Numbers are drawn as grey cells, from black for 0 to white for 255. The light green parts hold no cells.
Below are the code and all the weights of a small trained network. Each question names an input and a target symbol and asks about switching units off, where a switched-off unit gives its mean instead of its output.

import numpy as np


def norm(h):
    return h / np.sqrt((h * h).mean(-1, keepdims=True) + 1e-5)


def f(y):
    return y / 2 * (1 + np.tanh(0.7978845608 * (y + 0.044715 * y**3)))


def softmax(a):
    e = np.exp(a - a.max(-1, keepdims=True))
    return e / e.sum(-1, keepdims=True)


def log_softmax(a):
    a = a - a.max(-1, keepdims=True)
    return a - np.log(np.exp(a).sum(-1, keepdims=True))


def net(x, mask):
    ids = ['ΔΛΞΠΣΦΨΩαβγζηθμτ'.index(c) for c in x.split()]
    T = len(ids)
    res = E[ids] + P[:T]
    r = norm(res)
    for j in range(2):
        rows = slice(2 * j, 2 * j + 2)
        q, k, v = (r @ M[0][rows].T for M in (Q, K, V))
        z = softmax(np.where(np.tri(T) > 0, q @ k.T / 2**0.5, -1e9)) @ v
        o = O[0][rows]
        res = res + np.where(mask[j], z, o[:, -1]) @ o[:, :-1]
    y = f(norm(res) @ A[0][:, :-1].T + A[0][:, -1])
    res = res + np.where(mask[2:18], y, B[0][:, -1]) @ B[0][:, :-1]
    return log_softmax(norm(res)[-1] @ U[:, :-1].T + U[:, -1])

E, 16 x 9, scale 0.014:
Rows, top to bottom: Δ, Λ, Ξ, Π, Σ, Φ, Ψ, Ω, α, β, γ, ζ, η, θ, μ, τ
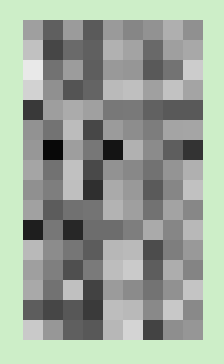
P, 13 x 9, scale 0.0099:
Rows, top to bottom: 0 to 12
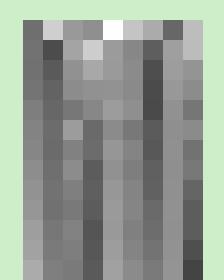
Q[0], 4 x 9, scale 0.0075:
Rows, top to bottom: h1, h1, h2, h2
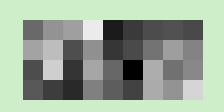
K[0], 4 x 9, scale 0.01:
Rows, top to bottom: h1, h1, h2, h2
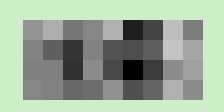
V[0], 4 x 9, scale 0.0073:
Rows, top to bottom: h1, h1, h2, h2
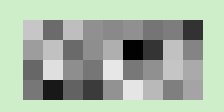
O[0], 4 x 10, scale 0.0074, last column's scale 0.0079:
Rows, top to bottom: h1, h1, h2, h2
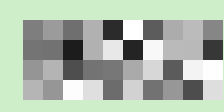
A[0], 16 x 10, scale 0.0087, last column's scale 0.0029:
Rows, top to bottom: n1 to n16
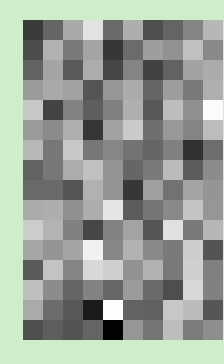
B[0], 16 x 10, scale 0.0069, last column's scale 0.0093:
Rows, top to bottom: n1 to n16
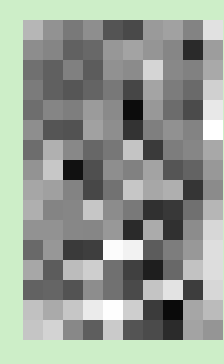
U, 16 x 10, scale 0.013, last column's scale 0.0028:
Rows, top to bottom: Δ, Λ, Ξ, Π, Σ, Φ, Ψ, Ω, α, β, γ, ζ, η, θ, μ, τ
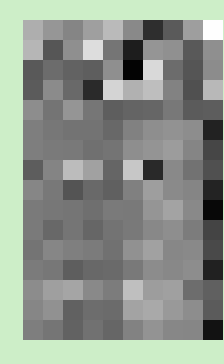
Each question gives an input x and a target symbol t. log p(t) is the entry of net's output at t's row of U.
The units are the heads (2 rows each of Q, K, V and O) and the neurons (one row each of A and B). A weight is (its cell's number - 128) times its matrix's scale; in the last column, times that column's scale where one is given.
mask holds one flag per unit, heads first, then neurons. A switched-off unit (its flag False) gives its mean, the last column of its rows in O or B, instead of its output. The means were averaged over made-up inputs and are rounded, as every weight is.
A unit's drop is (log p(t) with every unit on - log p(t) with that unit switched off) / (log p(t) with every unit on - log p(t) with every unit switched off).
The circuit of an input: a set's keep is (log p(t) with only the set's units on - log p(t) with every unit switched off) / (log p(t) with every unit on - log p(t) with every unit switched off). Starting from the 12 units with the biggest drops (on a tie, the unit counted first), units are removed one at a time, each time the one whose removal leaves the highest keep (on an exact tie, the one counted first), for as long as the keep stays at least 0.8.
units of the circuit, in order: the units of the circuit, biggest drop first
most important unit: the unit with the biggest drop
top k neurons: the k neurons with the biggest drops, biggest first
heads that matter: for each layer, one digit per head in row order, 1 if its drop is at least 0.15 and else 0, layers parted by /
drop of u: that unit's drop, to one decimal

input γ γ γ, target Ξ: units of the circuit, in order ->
[h1]
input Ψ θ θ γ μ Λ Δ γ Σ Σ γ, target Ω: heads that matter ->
11
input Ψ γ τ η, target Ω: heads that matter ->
10
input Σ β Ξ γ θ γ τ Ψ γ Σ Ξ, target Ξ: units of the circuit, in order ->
[h2, n14]
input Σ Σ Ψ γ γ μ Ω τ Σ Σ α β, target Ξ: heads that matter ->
11
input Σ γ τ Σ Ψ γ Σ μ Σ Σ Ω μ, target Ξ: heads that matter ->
10
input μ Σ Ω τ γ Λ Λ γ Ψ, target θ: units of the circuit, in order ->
[h2, n13]
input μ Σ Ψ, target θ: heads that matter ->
01
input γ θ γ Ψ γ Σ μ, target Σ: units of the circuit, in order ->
[h1, n15, n5, n11]
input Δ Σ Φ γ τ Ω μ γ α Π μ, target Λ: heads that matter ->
10
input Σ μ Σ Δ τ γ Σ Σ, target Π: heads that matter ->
11
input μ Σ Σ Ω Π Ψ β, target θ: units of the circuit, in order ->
[h2, h1, n13]
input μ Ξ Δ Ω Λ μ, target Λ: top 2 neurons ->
[n6, n5]
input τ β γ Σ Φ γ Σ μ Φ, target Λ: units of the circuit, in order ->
[n6]
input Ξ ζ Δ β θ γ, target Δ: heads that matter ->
10
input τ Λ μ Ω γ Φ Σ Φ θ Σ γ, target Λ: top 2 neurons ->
[n12, n15]
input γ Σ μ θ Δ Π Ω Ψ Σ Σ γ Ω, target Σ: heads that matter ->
11
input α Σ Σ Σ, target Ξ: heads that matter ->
01
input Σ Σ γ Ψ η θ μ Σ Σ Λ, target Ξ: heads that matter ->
11
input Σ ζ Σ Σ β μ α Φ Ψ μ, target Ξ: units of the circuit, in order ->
[n5]
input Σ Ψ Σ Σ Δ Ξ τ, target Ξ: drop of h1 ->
0.2
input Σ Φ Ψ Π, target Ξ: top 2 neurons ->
[n5, n11]
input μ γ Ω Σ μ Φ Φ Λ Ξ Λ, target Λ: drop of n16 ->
0.2
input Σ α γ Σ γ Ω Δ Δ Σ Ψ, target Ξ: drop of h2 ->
0.7
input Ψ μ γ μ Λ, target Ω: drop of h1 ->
0.4
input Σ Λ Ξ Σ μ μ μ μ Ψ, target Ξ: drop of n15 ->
0.3
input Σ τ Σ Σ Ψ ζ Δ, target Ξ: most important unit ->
h1
